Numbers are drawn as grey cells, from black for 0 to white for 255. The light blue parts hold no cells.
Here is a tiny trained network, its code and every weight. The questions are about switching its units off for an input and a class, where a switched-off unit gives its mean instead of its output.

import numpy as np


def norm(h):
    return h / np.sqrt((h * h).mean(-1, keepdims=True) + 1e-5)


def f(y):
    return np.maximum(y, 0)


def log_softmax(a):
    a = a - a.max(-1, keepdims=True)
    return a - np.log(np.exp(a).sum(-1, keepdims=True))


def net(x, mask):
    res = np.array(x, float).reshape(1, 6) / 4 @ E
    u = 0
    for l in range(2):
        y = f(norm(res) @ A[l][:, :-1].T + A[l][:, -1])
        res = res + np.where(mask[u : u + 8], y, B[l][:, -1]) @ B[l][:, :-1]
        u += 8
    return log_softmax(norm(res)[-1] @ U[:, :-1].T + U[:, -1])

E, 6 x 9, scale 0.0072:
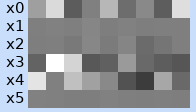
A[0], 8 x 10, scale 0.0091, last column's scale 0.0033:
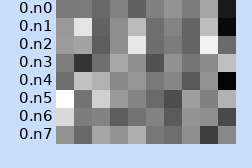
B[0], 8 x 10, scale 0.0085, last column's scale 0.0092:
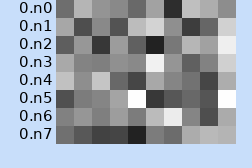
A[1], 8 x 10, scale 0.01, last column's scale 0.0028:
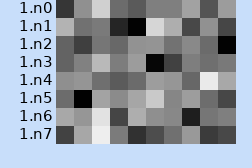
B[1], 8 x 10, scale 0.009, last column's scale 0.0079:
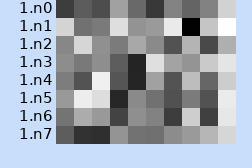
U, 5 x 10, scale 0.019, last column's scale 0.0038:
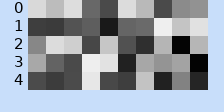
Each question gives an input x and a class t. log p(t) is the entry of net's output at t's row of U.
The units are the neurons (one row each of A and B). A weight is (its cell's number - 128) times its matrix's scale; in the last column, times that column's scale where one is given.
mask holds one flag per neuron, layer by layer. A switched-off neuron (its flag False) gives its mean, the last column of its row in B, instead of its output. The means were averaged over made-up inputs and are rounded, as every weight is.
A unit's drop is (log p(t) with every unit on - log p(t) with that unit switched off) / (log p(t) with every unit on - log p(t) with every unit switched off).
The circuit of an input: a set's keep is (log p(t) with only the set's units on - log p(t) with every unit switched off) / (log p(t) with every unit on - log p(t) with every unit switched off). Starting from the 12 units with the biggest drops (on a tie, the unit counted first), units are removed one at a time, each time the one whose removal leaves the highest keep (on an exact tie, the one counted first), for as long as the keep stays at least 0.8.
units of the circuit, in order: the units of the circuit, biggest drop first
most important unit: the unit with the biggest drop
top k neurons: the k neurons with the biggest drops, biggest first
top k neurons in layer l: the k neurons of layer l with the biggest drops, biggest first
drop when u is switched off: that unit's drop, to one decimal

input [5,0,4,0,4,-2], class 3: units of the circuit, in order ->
(0.n2)
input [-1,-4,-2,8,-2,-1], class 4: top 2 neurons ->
(0.n5; 1.n1)
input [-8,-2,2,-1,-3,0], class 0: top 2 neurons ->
(0.n5; 1.n1)
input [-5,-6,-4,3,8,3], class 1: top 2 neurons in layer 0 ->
(0.n1; 0.n7)
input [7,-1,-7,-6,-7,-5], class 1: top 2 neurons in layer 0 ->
(0.n2; 0.n5)
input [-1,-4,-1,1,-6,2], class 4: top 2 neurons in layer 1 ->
(1.n5; 1.n0)
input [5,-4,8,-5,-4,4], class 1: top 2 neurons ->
(0.n2; 0.n5)
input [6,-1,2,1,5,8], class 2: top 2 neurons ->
(0.n1; 1.n1)
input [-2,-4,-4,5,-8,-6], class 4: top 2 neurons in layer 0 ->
(0.n5; 0.n1)
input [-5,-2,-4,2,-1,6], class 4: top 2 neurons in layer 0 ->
(0.n5; 0.n1)
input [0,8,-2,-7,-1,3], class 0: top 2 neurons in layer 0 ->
(0.n3; 0.n5)
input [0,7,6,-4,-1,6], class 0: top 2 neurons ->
(0.n3; 0.n5)
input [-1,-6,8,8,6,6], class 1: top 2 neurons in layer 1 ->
(1.n7; 1.n3)
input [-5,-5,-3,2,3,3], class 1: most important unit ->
0.n1
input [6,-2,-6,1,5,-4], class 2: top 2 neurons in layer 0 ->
(0.n1; 0.n4)
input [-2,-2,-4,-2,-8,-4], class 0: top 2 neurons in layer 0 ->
(0.n5; 0.n2)
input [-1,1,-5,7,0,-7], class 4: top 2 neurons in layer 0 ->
(0.n5; 0.n4)
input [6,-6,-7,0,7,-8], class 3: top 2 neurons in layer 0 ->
(0.n2; 0.n3)
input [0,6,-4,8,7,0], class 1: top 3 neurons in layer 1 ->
(1.n7; 1.n3; 1.n5)
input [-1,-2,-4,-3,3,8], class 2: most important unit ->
0.n5
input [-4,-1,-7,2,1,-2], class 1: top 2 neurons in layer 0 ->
(0.n1; 0.n3)
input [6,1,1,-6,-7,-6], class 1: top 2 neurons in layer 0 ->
(0.n2; 0.n5)
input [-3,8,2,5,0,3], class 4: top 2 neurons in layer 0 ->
(0.n5; 0.n2)
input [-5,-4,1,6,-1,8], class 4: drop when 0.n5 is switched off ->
0.5
